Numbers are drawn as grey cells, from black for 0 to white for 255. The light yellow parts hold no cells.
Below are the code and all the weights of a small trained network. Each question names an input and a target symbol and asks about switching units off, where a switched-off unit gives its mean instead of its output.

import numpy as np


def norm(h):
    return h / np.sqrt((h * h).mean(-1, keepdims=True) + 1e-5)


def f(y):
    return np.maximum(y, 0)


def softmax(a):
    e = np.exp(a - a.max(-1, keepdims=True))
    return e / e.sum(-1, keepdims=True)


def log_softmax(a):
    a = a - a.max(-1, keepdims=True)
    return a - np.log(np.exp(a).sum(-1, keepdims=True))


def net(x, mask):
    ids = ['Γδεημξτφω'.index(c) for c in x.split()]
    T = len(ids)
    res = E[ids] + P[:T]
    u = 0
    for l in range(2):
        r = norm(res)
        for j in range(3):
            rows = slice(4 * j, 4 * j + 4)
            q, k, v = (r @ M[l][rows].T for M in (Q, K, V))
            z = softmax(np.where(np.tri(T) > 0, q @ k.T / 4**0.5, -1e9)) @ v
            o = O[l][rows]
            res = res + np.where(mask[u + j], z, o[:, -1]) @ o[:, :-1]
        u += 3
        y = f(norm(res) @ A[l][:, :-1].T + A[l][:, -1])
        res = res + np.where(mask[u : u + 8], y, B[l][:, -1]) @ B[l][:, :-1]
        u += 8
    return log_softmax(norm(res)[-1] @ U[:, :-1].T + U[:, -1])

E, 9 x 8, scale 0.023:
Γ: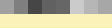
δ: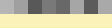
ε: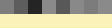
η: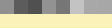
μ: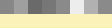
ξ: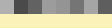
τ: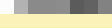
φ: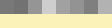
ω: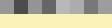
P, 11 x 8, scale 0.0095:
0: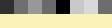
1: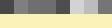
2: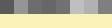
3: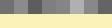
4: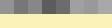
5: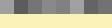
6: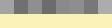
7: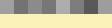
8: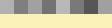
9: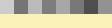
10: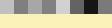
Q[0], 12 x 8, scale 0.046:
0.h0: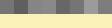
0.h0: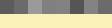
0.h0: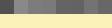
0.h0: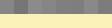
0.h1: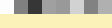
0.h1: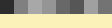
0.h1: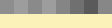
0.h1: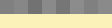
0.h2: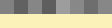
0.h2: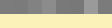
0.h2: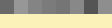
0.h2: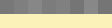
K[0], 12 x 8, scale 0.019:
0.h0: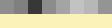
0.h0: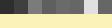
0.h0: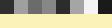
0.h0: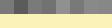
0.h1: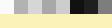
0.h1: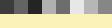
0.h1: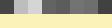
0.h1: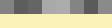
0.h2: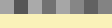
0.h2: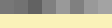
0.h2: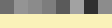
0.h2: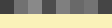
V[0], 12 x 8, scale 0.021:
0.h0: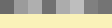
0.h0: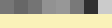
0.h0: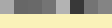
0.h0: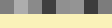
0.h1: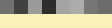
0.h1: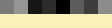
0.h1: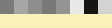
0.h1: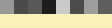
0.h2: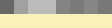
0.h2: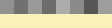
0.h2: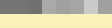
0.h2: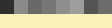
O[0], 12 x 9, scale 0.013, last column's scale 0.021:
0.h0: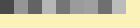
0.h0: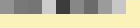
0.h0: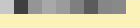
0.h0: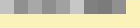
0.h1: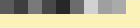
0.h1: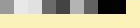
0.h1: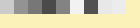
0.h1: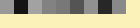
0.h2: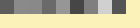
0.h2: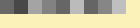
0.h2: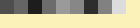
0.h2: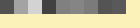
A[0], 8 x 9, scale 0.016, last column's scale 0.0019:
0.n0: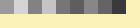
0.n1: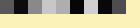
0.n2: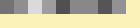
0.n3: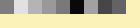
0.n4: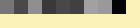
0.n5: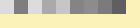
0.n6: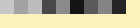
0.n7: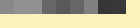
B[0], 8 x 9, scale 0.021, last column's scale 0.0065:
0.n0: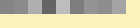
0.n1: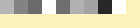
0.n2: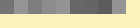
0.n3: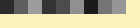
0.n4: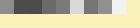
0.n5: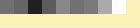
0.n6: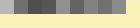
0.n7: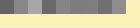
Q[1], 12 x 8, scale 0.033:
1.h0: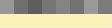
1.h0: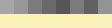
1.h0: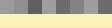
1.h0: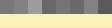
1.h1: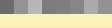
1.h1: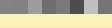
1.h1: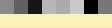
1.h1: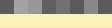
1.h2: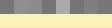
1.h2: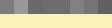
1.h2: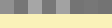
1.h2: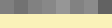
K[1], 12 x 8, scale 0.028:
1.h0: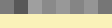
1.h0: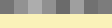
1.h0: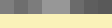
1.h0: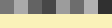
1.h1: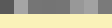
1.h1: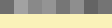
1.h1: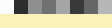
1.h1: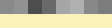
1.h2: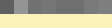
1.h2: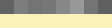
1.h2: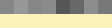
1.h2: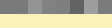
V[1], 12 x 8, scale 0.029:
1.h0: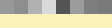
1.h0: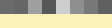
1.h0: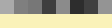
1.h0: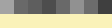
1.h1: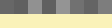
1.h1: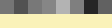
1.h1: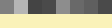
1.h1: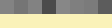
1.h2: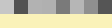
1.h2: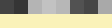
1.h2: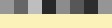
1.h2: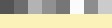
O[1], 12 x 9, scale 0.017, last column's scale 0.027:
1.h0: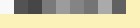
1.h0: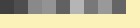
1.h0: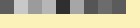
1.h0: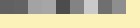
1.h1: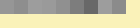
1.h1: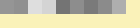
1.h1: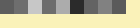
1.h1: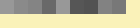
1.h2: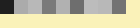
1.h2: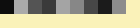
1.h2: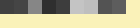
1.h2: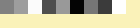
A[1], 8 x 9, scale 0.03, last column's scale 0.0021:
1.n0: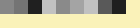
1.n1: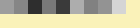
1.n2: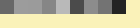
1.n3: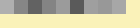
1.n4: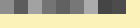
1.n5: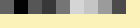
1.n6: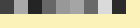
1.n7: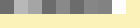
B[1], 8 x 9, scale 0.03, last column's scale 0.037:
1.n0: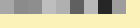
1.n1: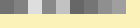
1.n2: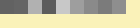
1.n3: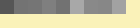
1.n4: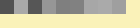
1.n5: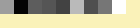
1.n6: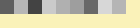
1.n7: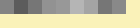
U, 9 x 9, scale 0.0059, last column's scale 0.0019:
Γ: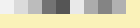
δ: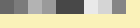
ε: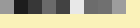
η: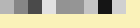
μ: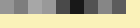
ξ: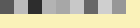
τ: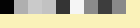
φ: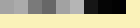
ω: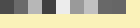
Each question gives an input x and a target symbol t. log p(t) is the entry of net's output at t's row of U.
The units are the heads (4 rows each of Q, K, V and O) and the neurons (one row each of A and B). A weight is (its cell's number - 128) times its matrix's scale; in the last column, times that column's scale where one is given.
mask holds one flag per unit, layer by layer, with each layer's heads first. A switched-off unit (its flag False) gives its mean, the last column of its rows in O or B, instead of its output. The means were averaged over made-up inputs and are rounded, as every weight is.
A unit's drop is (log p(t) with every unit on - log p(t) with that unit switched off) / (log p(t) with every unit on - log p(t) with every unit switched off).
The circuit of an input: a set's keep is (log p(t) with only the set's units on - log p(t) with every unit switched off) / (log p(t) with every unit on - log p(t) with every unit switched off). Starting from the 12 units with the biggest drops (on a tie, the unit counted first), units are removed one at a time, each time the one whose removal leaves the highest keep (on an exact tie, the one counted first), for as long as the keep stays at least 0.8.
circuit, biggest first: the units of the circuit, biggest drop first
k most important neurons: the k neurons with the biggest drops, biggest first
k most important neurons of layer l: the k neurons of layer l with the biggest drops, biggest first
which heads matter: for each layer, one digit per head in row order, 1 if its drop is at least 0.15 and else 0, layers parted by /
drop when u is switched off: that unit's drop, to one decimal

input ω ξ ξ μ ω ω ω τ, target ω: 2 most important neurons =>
[0.n5 1.n5]
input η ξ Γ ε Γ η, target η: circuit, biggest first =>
[0.h1 0.n1]
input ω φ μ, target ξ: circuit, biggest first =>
[0.h1 1.n6]
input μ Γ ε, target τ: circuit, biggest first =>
[0.h1 1.n5]
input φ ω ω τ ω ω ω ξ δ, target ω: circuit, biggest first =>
[1.h2 1.n2]
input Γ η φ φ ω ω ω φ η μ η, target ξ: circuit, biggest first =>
[0.h1 1.n6]
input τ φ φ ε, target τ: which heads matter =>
110 / 101
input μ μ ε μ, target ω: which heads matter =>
000 / 111
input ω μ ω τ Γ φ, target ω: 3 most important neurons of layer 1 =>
[1.n5 1.n2 1.n6]
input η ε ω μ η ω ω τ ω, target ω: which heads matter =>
010 / 011
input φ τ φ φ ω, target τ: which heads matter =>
111 / 111
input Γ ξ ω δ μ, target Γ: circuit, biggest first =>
[0.h1 1.h2]
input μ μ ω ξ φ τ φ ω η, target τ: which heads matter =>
111 / 111
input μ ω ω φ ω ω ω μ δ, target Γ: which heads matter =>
010 / 000
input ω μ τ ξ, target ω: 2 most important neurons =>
[0.n5 1.n2]
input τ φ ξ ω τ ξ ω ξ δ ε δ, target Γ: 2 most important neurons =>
[1.n5 1.n6]
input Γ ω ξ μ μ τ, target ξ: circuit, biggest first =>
[1.n5]
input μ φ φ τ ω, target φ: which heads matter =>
110 / 001
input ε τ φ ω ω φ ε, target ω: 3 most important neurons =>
[1.n5 1.n2 1.n6]
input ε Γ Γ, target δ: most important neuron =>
[1.n5]
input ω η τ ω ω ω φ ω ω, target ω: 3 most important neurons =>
[1.n5 1.n2 1.n6]
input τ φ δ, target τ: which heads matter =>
110 / 101
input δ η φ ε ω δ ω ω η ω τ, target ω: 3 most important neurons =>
[0.n5 1.n5 1.n2]
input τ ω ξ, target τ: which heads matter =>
110 / 100
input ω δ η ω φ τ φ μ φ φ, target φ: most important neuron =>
[0.n5]
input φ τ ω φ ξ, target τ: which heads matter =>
101 / 111
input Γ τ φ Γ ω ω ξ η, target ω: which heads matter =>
010 / 010
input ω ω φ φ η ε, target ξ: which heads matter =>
010 / 000
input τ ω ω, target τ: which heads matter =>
110 / 100
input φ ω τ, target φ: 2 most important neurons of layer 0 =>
[0.n1 0.n0]
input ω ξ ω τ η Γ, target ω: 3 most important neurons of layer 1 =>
[1.n5 1.n2 1.n6]
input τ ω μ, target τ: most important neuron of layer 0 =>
[0.n1]
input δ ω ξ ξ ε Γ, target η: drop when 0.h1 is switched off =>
1.2
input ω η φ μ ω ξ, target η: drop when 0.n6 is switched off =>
0.0
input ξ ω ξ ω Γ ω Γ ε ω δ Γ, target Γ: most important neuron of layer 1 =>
[1.n5]
